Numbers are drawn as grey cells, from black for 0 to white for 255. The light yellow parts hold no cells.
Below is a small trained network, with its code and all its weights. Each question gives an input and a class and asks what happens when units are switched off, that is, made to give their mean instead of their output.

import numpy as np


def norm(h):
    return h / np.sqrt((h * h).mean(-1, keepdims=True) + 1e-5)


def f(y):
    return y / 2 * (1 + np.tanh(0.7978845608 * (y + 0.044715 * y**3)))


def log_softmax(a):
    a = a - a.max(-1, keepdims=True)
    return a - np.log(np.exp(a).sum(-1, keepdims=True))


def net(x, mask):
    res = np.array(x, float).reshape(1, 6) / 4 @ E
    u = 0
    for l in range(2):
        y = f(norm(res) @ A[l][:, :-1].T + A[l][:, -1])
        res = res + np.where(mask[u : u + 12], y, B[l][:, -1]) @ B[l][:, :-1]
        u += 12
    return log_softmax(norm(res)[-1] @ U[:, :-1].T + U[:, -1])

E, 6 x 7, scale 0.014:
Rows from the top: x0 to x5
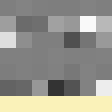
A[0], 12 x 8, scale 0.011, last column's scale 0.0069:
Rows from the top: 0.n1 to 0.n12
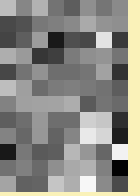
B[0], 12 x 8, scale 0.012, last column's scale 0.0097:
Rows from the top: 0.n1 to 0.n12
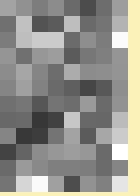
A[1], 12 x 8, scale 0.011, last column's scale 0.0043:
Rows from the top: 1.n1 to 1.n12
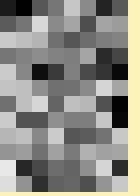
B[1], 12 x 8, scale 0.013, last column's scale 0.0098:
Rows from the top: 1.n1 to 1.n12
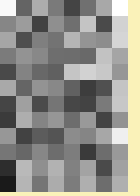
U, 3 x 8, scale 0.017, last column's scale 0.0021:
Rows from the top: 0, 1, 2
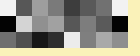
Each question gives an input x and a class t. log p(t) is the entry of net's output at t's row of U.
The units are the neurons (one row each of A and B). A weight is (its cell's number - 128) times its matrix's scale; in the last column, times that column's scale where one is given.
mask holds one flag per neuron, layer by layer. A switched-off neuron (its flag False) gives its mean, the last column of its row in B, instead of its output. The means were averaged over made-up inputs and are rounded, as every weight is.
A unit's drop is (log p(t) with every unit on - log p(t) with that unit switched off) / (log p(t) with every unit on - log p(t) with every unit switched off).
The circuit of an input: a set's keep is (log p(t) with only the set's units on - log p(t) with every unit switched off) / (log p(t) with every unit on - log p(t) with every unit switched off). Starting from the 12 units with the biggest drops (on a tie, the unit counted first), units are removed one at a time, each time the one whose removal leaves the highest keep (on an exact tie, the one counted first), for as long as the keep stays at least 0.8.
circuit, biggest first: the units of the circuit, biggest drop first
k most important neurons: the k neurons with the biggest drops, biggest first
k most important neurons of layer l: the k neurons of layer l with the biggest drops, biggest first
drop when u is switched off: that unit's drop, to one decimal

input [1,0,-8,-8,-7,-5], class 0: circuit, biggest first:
(1.n1)
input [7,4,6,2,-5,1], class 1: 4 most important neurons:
(0.n3; 0.n9; 1.n11; 1.n12)
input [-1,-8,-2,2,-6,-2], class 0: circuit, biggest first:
(1.n1; 0.n12)
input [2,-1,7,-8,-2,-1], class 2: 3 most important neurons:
(0.n12; 0.n3; 1.n5)
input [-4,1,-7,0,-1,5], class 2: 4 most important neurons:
(0.n12; 0.n8; 0.n9; 1.n1)
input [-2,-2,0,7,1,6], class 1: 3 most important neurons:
(1.n1; 0.n3; 1.n2)
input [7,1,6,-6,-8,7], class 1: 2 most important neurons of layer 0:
(0.n12; 0.n9)
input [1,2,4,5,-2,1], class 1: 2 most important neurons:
(0.n3; 0.n9)
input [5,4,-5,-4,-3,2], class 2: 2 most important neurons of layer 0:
(0.n9; 0.n2)
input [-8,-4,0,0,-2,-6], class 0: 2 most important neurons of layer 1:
(1.n1; 1.n3)
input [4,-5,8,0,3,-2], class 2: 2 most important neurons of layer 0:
(0.n3; 0.n12)
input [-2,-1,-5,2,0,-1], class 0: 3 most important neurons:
(1.n1; 0.n12; 0.n3)
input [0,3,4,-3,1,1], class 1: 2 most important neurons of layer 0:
(0.n9; 0.n3)
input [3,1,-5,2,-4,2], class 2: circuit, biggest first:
(0.n12)
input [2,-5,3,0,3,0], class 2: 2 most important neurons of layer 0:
(0.n12; 0.n3)
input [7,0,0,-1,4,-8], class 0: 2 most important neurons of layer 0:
(0.n3; 0.n2)
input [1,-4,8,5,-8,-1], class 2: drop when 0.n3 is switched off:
0.4
